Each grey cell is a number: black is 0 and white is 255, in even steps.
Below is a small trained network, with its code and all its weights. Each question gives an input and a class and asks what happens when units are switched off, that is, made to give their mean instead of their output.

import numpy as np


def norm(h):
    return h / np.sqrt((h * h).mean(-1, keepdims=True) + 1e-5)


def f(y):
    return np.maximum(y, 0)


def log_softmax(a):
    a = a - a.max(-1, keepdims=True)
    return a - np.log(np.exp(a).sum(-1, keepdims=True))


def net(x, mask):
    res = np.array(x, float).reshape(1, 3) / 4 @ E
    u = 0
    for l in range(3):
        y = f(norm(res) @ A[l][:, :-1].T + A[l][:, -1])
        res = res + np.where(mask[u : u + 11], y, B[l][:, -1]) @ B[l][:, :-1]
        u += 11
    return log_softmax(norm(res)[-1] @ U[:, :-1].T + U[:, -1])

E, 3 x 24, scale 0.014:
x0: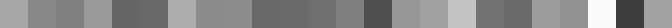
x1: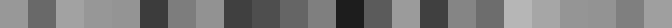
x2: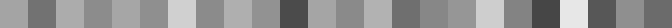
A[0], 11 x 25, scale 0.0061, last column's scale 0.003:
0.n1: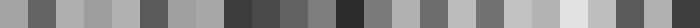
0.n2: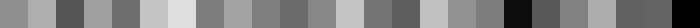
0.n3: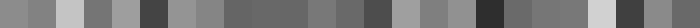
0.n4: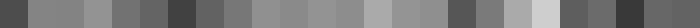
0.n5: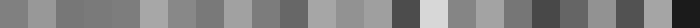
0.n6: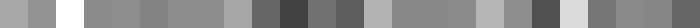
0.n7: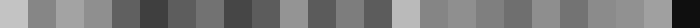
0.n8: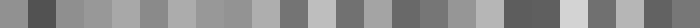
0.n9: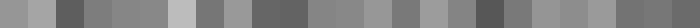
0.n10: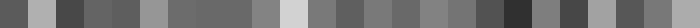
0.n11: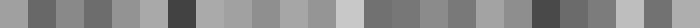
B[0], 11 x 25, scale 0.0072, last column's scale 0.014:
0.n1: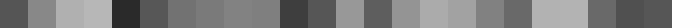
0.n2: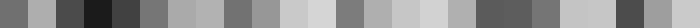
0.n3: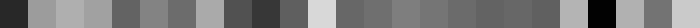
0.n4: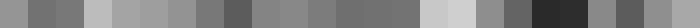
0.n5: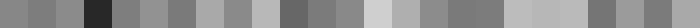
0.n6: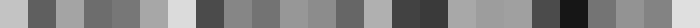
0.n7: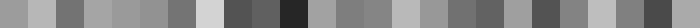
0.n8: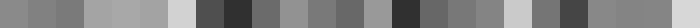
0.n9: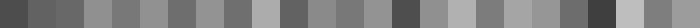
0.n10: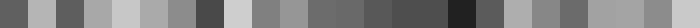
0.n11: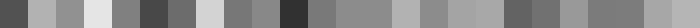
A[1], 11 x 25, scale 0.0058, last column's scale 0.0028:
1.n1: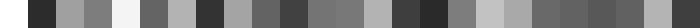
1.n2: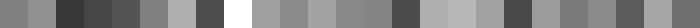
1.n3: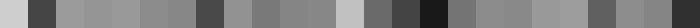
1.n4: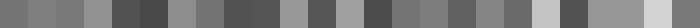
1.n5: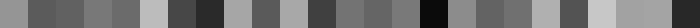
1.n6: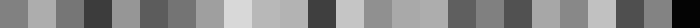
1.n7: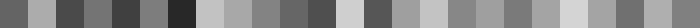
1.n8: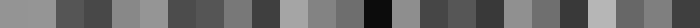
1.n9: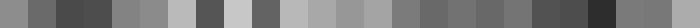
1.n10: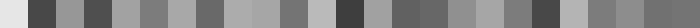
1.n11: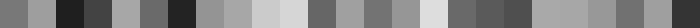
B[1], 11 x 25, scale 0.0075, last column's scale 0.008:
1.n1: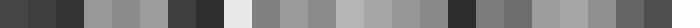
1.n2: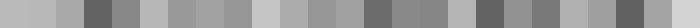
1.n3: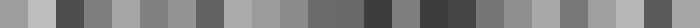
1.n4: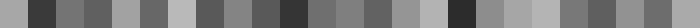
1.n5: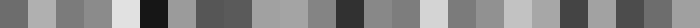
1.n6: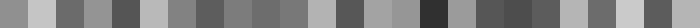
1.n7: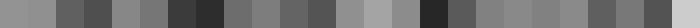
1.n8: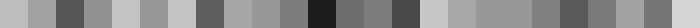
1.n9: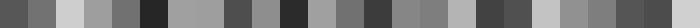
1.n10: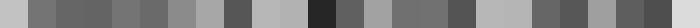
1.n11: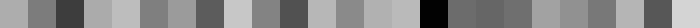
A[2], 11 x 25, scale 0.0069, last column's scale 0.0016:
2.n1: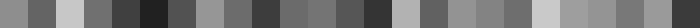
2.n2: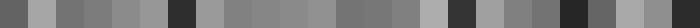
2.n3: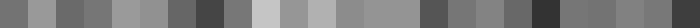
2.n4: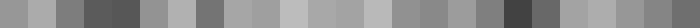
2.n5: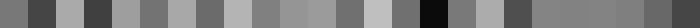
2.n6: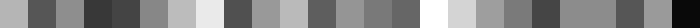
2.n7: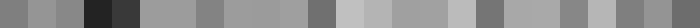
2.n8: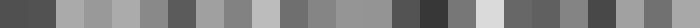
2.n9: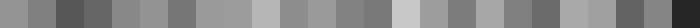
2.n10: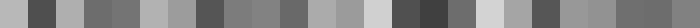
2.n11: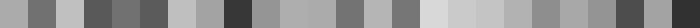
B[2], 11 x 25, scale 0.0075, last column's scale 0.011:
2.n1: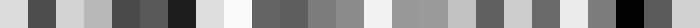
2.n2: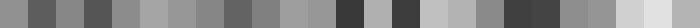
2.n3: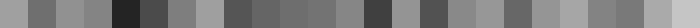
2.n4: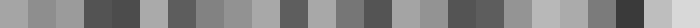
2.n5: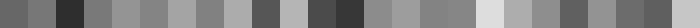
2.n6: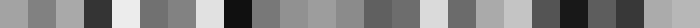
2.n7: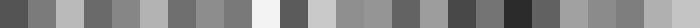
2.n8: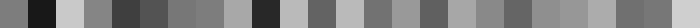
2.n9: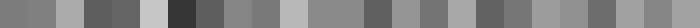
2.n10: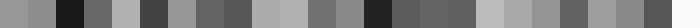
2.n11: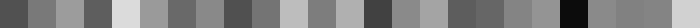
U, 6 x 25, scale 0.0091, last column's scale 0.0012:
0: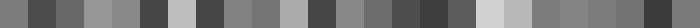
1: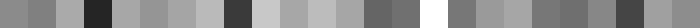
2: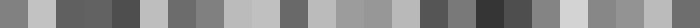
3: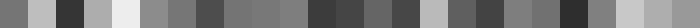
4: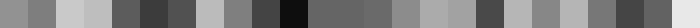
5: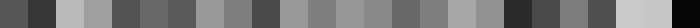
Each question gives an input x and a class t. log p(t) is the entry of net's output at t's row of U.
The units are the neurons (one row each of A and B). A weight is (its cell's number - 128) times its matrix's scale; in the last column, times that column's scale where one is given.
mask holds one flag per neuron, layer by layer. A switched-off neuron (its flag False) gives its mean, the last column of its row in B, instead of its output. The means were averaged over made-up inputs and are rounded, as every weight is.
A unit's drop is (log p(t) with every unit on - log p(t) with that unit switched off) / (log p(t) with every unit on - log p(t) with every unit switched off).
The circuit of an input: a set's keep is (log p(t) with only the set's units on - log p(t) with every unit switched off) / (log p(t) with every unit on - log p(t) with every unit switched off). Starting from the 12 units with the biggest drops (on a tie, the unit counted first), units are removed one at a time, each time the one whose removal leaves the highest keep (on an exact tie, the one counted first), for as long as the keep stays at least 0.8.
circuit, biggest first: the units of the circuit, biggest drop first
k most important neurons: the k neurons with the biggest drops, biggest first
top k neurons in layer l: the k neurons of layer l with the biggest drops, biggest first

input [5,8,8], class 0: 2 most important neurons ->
(0.n6 0.n8)
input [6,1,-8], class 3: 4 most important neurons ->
(0.n10 1.n8 0.n11 1.n9)
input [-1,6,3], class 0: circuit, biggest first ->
(0.n6)
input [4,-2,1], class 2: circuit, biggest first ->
(0.n2 0.n8 1.n6)
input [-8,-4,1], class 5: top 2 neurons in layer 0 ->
(0.n6 0.n11)
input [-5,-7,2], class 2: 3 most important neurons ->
(0.n6 0.n11 0.n4)
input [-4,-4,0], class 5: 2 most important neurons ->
(0.n11 0.n2)
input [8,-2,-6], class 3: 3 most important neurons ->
(0.n10 1.n8 0.n1)
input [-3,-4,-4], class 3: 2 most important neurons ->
(0.n10 0.n2)
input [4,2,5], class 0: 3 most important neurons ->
(0.n6 0.n8 1.n1)
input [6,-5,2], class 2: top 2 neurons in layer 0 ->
(0.n2 0.n6)
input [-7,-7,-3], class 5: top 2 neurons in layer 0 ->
(0.n2 0.n11)
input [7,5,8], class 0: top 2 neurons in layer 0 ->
(0.n6 0.n8)
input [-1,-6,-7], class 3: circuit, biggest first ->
(0.n10)
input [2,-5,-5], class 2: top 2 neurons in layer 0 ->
(0.n2 0.n8)
